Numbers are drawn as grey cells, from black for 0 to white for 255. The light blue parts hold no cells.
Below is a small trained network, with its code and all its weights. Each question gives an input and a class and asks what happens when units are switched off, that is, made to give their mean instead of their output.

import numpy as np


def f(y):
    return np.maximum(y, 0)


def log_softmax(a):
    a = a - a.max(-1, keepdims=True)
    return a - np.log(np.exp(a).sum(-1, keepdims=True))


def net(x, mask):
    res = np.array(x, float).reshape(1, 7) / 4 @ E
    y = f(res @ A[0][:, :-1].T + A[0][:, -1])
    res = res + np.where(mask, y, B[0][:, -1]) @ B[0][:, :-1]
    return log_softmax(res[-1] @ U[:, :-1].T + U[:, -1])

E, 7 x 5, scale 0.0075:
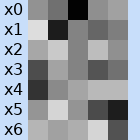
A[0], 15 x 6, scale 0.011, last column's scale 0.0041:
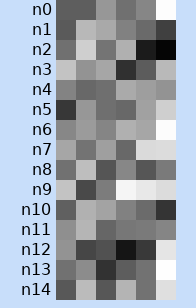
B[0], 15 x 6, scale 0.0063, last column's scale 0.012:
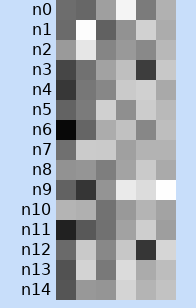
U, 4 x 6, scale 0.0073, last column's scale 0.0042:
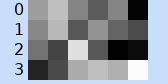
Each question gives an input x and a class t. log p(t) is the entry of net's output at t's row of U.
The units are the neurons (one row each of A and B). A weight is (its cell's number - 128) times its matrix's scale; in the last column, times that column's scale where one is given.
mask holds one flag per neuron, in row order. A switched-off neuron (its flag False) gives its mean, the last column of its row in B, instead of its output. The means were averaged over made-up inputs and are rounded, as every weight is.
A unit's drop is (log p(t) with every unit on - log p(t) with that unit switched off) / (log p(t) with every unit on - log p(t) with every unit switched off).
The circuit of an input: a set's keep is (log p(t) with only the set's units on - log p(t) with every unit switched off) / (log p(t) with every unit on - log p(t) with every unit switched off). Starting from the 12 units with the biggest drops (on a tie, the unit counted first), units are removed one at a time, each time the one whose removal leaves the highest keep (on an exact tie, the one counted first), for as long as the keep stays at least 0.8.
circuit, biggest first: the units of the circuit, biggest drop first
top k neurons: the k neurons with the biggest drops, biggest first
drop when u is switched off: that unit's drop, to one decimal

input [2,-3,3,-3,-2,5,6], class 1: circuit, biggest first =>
[n9]
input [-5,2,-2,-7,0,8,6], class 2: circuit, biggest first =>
[n9, n13, n14]
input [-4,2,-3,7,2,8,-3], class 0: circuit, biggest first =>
[n9, n6]
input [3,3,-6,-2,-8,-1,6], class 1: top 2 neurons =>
[n12, n6]
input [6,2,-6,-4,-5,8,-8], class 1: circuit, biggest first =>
[n12, n9]
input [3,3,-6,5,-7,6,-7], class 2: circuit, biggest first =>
[n3, n9]
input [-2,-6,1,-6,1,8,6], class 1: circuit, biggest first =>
[n2, n9]
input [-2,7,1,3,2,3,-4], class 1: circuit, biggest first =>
[n9, n6]
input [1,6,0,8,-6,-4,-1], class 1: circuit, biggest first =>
[n9, n12, n6]
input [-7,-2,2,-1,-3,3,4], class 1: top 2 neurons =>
[n9, n2]
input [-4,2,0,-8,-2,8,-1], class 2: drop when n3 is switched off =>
0.1
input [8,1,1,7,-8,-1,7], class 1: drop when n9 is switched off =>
0.4
